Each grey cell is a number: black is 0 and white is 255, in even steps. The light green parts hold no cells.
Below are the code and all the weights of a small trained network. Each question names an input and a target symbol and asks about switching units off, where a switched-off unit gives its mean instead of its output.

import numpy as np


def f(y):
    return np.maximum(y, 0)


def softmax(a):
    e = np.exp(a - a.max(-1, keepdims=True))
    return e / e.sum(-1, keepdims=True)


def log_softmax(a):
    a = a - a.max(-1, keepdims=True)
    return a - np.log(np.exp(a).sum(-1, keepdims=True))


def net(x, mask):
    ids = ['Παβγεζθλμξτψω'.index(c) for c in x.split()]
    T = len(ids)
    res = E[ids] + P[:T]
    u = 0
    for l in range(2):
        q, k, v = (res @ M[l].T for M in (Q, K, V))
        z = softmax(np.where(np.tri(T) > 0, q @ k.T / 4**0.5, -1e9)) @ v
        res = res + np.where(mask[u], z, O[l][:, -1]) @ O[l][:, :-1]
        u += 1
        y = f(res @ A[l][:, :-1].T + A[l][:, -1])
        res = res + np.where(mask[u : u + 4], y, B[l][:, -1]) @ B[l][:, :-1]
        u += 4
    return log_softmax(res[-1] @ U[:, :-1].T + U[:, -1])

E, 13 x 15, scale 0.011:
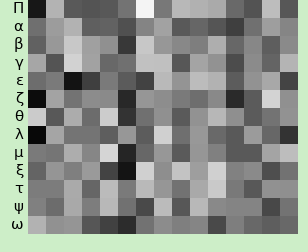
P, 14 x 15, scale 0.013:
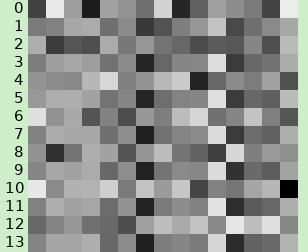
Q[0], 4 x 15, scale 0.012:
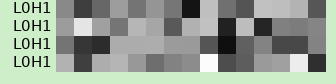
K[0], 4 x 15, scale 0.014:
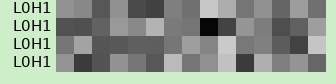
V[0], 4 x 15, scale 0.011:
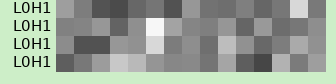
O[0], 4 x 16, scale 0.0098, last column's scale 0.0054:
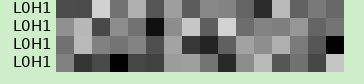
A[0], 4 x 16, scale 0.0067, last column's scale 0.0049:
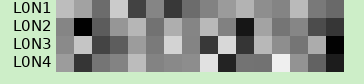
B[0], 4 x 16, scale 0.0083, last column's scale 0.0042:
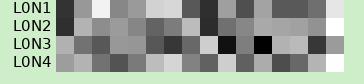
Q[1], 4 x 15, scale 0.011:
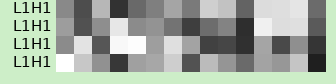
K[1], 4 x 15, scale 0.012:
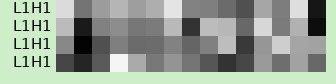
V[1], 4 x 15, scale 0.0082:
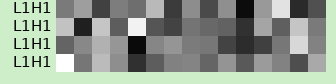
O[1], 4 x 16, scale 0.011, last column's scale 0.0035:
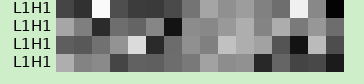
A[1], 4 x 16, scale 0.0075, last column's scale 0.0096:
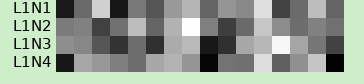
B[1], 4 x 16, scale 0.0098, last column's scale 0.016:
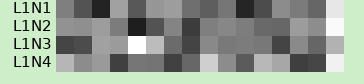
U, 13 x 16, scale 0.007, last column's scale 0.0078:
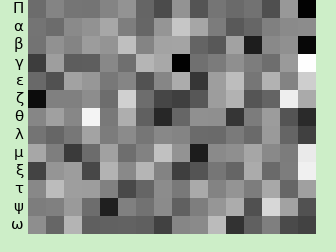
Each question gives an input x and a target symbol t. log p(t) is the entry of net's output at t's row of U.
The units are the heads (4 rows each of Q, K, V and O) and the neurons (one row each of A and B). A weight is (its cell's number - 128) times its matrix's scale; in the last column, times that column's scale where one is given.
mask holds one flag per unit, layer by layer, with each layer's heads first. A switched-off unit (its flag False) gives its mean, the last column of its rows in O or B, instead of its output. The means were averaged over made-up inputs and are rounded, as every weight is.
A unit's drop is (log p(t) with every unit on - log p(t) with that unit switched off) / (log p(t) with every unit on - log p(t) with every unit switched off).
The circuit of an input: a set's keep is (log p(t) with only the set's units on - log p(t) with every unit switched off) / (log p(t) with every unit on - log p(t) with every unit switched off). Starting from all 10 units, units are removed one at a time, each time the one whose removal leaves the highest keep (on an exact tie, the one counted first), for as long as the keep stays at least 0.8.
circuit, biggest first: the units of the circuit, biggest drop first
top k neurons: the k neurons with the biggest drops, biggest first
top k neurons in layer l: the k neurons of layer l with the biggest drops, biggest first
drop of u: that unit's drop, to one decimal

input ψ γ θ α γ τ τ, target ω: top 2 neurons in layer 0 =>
[L0N4, L0N1]
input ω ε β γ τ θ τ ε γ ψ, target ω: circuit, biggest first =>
[L1H1]
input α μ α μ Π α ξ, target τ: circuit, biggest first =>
[L1H1, L1N2, L1N4, L1N1]
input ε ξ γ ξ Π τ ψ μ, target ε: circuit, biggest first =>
[L1H1, L1N4]
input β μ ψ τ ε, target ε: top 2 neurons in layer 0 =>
[L0N2, L0N1]
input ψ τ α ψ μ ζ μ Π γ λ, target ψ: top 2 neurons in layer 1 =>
[L1N3, L1N4]
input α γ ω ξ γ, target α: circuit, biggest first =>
[L0H1, L1H1, L1N2]
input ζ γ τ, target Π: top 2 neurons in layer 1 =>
[L1N4, L1N2]
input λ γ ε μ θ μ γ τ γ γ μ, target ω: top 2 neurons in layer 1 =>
[L1N2, L1N3]
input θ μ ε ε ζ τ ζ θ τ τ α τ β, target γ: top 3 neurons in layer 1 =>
[L1N4, L1N1, L1N3]
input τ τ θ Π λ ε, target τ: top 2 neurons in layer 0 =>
[L0N3, L0N1]
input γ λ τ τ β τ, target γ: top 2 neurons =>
[L0N3, L1N4]
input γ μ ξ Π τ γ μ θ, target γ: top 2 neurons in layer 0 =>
[L0N3, L0N1]
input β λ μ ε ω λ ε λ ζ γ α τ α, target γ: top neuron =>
[L0N4]
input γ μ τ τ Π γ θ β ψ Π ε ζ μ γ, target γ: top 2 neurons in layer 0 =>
[L0N3, L0N1]
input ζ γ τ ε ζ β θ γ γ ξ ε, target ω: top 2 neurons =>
[L1N2, L1N3]
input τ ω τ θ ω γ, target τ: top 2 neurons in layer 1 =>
[L1N4, L1N1]
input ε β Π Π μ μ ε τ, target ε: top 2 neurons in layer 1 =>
[L1N4, L1N2]
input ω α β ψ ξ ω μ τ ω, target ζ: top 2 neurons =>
[L0N2, L1N3]
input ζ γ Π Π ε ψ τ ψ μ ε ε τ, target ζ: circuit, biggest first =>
[L1H1]
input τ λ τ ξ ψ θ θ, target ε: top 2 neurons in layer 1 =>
[L1N3, L1N1]
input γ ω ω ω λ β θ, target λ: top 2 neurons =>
[L1N1, L0N2]
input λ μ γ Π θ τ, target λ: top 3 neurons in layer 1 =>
[L1N1, L1N4, L1N2]
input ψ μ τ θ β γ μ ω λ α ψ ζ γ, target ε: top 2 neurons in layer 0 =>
[L0N4, L0N1]
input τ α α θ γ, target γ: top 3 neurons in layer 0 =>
[L0N4, L0N2, L0N3]
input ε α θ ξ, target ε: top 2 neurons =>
[L1N2, L0N4]
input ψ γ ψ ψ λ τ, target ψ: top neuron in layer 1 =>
[L1N3]
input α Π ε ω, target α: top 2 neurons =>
[L1N2, L0N2]
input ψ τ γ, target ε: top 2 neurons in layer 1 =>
[L1N3, L1N1]
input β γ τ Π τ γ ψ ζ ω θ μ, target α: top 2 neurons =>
[L0N4, L1N2]
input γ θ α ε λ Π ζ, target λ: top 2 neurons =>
[L1N1, L0N2]
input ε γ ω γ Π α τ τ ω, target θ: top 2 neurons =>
[L0N2, L1N3]
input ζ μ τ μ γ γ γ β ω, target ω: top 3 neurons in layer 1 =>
[L1N2, L1N3, L1N1]
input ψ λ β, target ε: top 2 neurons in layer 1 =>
[L1N3, L1N1]
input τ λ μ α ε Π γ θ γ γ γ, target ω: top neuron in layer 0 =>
[L0N1]
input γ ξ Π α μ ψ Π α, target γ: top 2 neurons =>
[L0N3, L1N4]
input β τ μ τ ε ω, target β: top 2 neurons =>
[L0N1, L1N2]
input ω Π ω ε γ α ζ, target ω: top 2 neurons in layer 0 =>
[L0N4, L0N1]
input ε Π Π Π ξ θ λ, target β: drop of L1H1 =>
0.2
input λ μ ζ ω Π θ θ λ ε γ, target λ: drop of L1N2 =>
0.1
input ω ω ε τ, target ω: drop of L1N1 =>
0.0
